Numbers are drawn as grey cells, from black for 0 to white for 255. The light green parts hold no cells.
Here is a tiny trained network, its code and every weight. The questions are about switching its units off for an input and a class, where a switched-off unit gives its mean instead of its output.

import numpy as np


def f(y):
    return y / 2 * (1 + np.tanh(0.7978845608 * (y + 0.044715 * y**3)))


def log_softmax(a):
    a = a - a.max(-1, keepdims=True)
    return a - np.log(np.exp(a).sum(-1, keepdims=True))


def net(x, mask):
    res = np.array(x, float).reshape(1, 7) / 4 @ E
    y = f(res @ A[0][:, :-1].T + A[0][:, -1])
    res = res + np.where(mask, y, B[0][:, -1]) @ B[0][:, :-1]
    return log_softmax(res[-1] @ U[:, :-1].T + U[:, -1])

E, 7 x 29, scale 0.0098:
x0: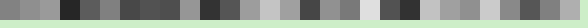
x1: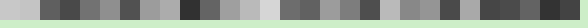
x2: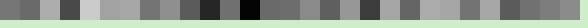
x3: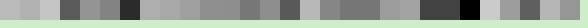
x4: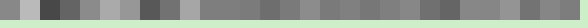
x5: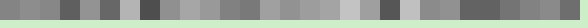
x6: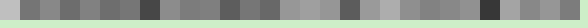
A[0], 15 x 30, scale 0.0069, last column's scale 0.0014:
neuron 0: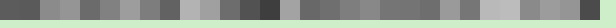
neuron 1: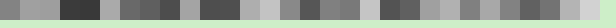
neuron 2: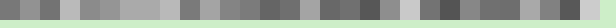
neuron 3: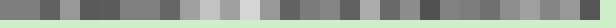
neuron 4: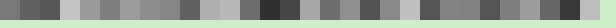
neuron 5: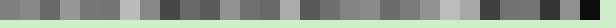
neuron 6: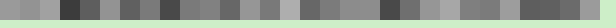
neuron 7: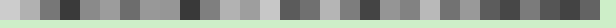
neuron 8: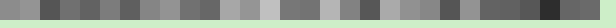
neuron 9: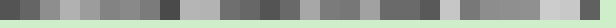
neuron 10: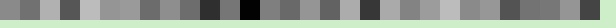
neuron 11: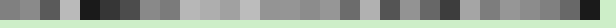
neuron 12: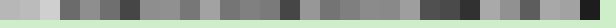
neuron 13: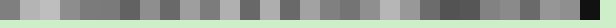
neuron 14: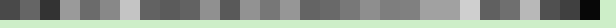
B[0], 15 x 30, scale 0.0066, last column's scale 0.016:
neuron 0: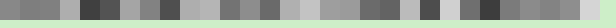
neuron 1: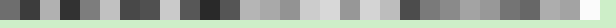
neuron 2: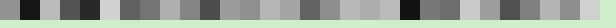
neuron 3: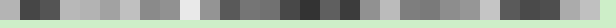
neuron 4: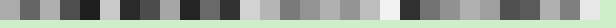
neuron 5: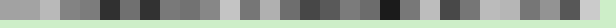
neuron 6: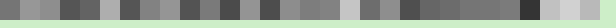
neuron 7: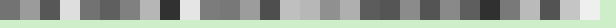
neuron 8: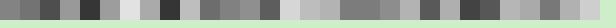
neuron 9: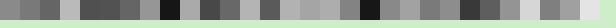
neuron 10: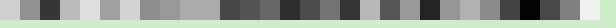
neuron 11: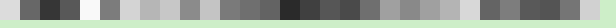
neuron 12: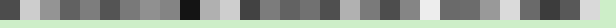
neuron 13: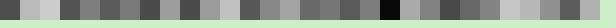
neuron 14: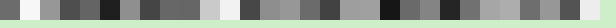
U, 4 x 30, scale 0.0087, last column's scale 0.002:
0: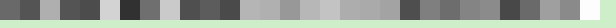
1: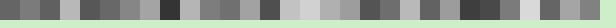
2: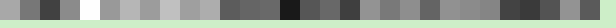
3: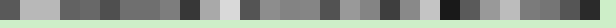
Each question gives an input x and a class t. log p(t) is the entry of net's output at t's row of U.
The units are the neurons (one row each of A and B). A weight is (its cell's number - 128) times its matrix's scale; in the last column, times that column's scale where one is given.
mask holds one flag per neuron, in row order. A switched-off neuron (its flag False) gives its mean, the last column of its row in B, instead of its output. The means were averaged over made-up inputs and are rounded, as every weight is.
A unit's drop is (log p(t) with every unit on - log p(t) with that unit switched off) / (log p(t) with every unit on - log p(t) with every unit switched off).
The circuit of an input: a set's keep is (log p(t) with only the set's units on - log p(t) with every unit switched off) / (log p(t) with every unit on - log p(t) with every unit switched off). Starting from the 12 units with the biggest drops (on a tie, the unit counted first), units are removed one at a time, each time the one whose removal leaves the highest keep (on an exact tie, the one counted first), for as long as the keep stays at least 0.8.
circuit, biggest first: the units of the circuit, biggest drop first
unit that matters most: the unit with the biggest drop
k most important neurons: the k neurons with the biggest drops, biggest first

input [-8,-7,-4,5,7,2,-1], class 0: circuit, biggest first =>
(neuron 4)
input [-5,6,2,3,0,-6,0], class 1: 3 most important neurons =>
(neuron 7; neuron 8; neuron 1)
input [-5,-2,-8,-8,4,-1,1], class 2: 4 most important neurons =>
(neuron 11; neuron 3; neuron 12; neuron 13)
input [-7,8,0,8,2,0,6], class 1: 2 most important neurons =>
(neuron 7; neuron 8)
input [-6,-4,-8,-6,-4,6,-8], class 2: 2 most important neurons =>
(neuron 11; neuron 3)
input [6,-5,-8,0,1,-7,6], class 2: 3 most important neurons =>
(neuron 11; neuron 3; neuron 4)
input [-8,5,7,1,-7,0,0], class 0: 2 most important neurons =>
(neuron 4; neuron 2)
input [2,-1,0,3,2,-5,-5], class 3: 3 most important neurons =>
(neuron 4; neuron 2; neuron 12)
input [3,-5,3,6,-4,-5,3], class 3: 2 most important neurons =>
(neuron 12; neuron 7)
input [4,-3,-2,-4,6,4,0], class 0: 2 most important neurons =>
(neuron 1; neuron 12)
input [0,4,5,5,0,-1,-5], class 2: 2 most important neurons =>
(neuron 10; neuron 14)
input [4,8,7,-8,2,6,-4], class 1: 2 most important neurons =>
(neuron 7; neuron 8)
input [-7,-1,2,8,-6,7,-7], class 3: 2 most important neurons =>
(neuron 12; neuron 13)
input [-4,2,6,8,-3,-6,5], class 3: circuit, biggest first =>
(neuron 12)
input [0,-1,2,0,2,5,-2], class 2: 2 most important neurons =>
(neuron 7; neuron 1)
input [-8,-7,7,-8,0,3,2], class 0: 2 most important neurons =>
(neuron 4; neuron 2)
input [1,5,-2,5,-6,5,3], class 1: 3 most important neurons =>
(neuron 7; neuron 14; neuron 8)
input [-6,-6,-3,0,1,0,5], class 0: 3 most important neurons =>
(neuron 4; neuron 2; neuron 7)
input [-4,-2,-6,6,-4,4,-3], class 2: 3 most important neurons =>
(neuron 11; neuron 3; neuron 14)
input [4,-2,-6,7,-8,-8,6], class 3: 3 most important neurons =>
(neuron 12; neuron 10; neuron 13)
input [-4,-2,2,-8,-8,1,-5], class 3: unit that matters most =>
neuron 14
